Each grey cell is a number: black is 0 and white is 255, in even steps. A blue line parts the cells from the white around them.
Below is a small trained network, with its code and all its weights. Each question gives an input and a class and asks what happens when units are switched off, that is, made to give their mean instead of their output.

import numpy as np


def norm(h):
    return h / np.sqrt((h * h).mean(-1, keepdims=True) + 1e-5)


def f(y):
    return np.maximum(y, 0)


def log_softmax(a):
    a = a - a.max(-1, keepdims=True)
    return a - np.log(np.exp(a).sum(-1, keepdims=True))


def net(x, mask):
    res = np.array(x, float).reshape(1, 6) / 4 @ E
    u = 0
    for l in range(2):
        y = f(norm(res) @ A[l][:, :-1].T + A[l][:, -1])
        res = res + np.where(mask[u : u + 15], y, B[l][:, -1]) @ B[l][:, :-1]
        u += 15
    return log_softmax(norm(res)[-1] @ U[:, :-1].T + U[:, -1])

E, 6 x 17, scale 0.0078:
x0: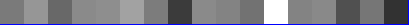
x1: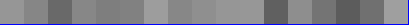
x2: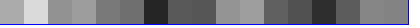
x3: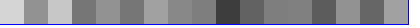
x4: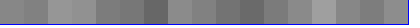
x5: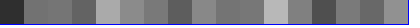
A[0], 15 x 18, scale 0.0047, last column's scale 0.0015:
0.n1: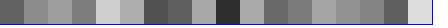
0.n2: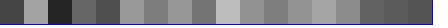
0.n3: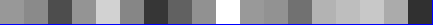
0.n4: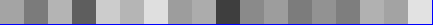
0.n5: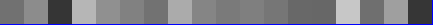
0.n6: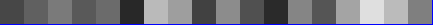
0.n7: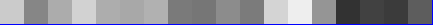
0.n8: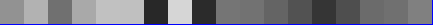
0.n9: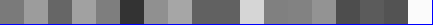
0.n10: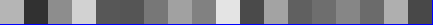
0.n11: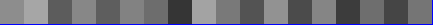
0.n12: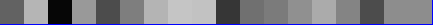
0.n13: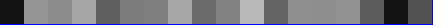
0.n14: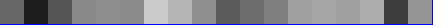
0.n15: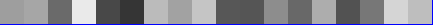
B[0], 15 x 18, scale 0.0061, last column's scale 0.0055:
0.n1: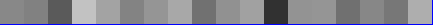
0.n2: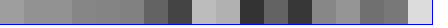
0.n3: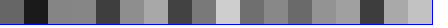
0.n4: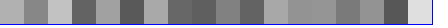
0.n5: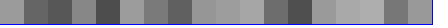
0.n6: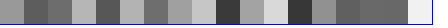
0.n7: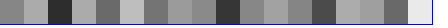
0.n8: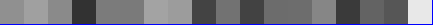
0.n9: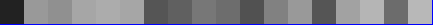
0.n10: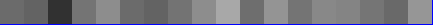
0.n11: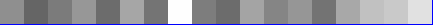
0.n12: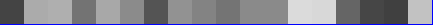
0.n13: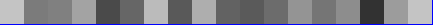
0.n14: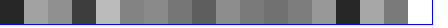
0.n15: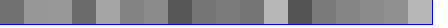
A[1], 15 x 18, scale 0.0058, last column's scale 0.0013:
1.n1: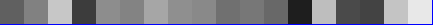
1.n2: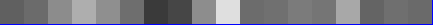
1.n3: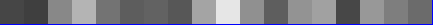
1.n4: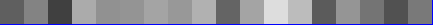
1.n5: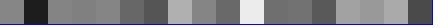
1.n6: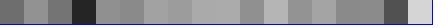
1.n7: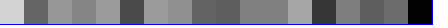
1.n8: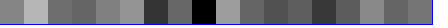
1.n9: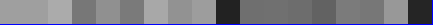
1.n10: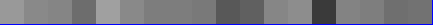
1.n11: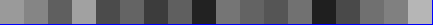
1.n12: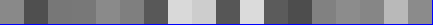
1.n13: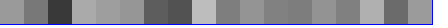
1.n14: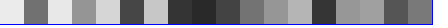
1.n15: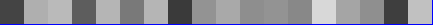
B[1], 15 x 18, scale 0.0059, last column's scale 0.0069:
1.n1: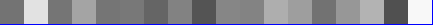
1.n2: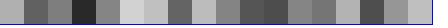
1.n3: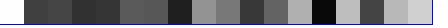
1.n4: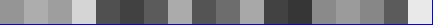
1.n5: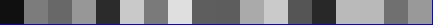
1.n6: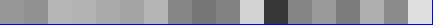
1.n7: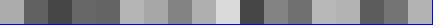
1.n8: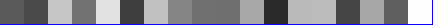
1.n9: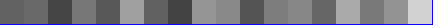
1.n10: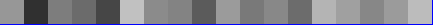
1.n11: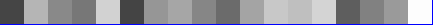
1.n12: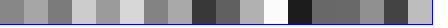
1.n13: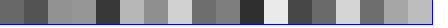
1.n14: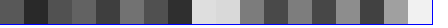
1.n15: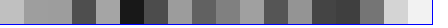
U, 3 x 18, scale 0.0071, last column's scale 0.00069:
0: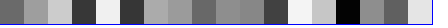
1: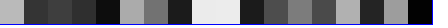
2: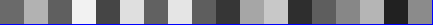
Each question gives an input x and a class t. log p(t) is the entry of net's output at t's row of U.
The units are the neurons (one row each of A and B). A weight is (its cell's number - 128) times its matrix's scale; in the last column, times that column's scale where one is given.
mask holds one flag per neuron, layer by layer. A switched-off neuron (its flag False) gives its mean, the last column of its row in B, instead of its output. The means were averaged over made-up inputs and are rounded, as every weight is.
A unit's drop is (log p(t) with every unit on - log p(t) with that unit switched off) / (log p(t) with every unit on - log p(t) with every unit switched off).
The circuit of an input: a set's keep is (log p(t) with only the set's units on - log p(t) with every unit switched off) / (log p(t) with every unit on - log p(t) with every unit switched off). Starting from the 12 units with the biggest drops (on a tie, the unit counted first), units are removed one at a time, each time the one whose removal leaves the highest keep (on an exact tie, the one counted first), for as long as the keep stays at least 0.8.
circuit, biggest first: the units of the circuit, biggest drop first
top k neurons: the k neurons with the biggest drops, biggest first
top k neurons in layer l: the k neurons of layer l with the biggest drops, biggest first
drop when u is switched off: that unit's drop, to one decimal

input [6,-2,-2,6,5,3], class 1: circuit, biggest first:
[1.n14]
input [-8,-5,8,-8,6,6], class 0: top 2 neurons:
[0.n8 1.n8]
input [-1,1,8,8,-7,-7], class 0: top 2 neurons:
[1.n8 1.n11]
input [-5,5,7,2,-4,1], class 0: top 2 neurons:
[0.n8 1.n8]
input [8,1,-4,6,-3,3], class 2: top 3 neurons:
[0.n7 1.n4 1.n3]
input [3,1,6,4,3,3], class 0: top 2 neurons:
[1.n8 1.n11]
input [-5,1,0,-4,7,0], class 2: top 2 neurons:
[0.n6 1.n12]
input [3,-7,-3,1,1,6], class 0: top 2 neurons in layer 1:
[1.n15 1.n12]
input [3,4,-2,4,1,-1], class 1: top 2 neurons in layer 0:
[0.n4 0.n6]
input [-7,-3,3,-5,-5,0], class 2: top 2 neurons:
[0.n6 1.n12]
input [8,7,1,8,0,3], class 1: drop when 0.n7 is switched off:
-0.1
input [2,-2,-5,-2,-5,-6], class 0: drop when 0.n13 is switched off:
0.0
